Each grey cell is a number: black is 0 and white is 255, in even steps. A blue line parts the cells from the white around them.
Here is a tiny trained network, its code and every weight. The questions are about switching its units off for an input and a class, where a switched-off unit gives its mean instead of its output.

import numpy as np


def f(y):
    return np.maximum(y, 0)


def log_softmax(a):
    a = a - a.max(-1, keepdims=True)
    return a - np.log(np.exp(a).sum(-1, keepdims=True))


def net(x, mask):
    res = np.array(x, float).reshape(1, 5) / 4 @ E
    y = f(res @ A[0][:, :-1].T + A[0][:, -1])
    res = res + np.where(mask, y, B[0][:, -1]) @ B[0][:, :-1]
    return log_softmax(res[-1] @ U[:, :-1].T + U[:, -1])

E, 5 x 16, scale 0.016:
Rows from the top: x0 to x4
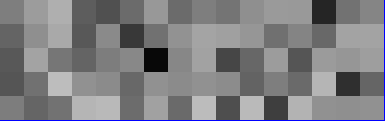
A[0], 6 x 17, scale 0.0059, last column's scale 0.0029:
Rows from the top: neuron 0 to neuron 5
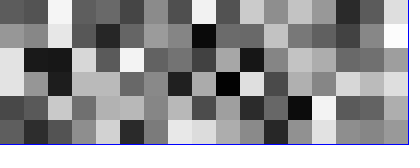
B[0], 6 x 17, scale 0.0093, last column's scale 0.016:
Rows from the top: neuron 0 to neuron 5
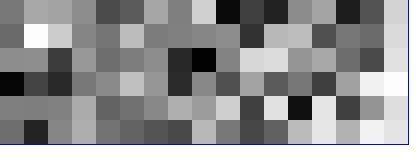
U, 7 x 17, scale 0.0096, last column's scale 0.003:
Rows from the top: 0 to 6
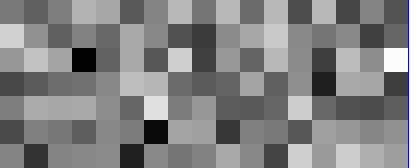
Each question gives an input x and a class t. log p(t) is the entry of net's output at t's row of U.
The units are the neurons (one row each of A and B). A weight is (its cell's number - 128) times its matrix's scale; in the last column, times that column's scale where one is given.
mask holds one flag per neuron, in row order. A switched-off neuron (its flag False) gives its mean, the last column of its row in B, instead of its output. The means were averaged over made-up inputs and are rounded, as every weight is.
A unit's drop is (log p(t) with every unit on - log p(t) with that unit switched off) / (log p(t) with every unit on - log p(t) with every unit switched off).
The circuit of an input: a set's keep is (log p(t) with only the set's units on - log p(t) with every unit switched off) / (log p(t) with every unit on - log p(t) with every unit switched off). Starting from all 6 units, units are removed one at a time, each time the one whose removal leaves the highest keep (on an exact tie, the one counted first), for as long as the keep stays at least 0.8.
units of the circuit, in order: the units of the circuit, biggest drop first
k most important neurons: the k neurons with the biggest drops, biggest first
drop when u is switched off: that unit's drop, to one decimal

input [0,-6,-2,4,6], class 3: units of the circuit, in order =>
(neuron 3)
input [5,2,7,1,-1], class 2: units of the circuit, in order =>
(neuron 5; neuron 3)
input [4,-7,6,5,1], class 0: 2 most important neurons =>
(neuron 4; neuron 3)
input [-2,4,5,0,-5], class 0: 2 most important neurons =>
(neuron 4; neuron 3)
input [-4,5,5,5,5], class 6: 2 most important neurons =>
(neuron 5; neuron 1)
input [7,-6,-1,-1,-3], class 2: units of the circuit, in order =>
(neuron 1; neuron 0)
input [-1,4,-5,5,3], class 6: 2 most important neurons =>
(neuron 5; neuron 1)
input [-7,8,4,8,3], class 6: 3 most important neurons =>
(neuron 5; neuron 1; neuron 2)
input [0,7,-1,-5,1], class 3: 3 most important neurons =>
(neuron 3; neuron 4; neuron 5)
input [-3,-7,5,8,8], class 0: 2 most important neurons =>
(neuron 4; neuron 2)
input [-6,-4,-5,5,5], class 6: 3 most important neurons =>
(neuron 5; neuron 1; neuron 3)
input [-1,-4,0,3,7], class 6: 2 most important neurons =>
(neuron 5; neuron 1)
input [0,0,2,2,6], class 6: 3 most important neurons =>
(neuron 5; neuron 1; neuron 4)
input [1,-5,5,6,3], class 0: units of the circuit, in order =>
(neuron 4)
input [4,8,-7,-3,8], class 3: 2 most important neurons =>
(neuron 3; neuron 4)
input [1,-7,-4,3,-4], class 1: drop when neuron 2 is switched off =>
0.3
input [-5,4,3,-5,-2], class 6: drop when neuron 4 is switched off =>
0.4
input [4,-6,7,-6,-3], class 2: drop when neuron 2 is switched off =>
-0.1
